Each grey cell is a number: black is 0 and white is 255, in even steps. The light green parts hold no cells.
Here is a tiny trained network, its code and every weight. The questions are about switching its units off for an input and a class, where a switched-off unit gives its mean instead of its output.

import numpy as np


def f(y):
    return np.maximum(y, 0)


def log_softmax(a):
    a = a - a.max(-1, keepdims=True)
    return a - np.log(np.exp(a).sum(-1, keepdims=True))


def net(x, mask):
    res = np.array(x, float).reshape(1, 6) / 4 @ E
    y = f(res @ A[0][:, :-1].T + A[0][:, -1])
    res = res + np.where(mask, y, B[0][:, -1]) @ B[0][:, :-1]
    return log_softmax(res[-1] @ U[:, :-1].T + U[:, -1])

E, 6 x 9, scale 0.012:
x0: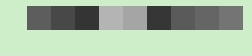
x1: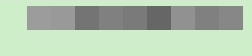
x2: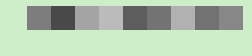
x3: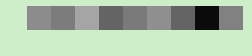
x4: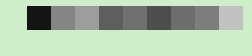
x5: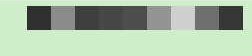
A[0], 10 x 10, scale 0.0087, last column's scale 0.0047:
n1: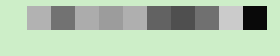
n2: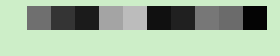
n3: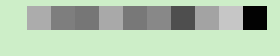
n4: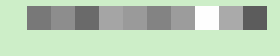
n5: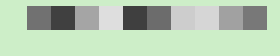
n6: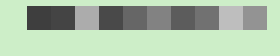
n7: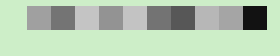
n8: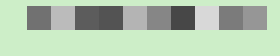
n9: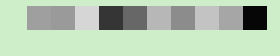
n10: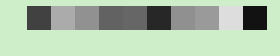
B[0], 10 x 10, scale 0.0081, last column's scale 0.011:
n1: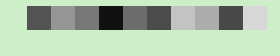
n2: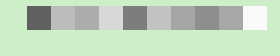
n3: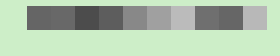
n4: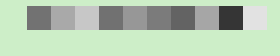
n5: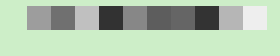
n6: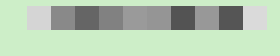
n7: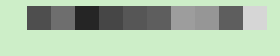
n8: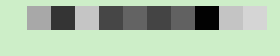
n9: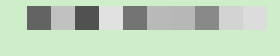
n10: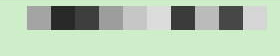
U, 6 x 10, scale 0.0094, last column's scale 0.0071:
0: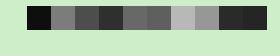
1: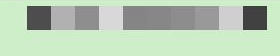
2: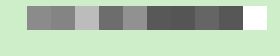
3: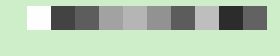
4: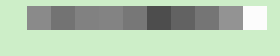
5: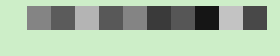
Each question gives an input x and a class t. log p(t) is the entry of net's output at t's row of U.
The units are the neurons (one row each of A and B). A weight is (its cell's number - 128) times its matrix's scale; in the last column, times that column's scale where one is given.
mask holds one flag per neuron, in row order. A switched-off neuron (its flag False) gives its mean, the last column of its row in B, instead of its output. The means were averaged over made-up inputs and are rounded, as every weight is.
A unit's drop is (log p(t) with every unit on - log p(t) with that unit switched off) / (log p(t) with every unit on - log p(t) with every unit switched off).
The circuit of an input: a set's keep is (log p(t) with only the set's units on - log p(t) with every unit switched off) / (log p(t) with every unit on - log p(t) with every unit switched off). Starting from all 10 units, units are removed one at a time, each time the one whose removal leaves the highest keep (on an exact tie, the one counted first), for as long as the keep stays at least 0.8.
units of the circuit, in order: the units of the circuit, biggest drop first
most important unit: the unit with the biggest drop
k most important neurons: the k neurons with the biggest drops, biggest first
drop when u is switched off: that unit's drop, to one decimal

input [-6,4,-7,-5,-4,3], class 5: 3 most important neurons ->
n8, n2, n10
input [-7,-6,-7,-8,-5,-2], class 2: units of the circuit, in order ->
n8
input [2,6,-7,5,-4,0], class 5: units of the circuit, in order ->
n10, n4
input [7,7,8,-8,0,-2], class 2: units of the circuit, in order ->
n5, n4
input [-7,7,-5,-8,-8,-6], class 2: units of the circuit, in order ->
n8, n10
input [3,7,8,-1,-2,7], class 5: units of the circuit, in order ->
n5, n1
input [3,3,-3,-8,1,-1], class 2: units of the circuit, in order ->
n4, n8
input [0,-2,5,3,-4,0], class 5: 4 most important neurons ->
n10, n6, n4, n2
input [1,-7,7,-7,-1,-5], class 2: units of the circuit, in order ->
n5, n4
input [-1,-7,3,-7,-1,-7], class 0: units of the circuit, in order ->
n7, n1
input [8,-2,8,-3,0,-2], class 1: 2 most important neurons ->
n2, n8
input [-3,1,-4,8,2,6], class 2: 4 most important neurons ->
n7, n1, n3, n6
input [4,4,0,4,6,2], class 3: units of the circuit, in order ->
n10, n6, n5
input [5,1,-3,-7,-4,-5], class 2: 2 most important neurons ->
n8, n4
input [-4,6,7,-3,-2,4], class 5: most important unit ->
n5
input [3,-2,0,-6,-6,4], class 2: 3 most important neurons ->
n10, n6, n7
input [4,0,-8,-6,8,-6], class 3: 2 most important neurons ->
n10, n6
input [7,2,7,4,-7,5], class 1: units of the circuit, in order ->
n2, n10, n1
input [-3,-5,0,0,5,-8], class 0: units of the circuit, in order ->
n1, n7
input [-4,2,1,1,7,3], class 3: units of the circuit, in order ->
n10, n6
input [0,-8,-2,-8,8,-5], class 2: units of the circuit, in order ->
n4
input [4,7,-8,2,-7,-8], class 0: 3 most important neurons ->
n1, n7, n3
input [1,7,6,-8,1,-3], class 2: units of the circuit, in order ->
n5, n4
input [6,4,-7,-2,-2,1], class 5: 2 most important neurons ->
n8, n9
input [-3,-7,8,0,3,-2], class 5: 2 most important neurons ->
n5, n4
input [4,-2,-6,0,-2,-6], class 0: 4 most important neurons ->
n1, n7, n5, n3
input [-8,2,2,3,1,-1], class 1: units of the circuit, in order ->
n9
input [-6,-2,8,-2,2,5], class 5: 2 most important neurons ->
n5, n2
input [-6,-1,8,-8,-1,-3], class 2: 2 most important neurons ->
n5, n4
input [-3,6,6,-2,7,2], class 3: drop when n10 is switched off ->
0.7
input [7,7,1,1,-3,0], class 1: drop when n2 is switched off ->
0.4
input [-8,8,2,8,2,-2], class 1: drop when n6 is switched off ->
0.0
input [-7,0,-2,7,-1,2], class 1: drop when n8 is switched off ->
0.1
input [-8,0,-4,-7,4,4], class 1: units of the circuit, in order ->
n9
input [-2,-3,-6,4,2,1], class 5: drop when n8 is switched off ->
0.3
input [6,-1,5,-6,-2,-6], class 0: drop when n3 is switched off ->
0.2
